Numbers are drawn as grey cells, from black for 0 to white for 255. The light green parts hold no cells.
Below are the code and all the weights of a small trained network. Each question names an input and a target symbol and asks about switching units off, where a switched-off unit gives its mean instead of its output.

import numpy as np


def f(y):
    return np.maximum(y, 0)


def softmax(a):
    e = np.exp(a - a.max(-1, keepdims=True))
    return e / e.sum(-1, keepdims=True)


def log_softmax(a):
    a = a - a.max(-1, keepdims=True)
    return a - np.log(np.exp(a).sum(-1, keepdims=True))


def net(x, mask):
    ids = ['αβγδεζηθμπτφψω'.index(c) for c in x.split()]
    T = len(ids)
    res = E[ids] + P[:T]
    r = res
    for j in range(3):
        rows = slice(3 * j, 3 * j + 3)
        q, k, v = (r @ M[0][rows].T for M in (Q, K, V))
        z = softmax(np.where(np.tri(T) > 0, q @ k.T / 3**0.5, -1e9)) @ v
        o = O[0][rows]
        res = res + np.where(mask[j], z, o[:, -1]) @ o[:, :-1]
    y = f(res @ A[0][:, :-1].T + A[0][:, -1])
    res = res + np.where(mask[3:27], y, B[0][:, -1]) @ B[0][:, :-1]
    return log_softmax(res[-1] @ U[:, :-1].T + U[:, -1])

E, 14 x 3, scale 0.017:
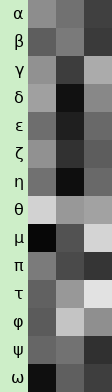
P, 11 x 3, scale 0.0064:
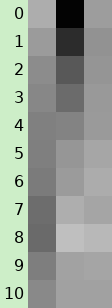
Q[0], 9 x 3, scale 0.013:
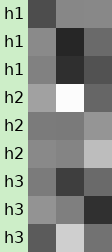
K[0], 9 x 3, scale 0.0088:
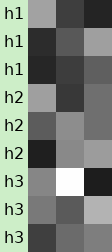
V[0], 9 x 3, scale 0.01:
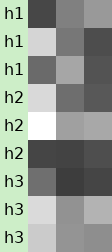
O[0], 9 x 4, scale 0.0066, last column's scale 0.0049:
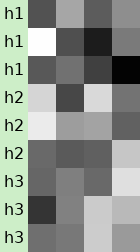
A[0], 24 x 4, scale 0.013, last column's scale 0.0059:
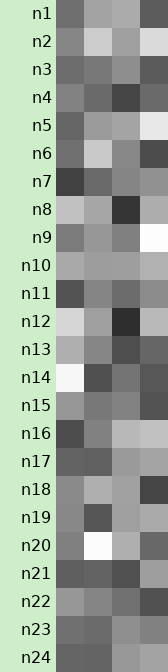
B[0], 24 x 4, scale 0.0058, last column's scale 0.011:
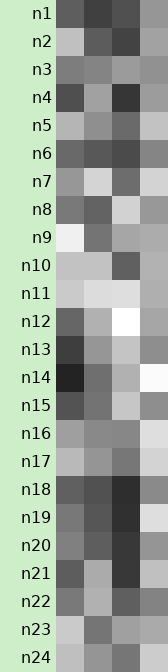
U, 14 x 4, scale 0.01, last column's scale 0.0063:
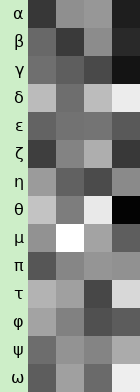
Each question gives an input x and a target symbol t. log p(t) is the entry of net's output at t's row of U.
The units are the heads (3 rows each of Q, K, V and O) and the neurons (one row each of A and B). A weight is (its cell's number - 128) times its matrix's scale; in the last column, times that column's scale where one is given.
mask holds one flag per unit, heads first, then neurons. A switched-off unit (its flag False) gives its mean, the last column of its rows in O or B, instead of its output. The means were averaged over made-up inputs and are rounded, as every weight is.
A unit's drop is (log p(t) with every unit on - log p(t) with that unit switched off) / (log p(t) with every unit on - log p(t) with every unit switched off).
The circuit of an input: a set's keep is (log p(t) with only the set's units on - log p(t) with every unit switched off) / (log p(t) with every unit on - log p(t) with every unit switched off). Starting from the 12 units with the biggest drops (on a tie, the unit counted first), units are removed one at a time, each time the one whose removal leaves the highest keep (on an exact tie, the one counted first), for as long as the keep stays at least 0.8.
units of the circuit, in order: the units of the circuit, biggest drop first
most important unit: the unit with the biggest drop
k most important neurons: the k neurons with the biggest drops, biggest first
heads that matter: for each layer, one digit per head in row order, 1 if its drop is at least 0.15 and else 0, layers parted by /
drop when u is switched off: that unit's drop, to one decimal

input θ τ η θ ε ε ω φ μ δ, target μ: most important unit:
h1
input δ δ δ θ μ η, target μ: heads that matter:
110
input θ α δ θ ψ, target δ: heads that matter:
010
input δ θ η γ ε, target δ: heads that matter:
011
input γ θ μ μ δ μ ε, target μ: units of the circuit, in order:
[h1; h2; n11; n7]
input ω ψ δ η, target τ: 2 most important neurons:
[n14; n7]
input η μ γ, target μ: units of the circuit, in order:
[h2; h1; n11; n7]
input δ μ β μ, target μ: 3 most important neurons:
[n11; n7; n19]
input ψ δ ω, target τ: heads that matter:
011
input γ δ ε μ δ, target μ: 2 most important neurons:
[n11; n7]
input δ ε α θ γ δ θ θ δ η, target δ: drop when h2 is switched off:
0.5
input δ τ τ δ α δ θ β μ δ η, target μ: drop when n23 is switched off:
0.0
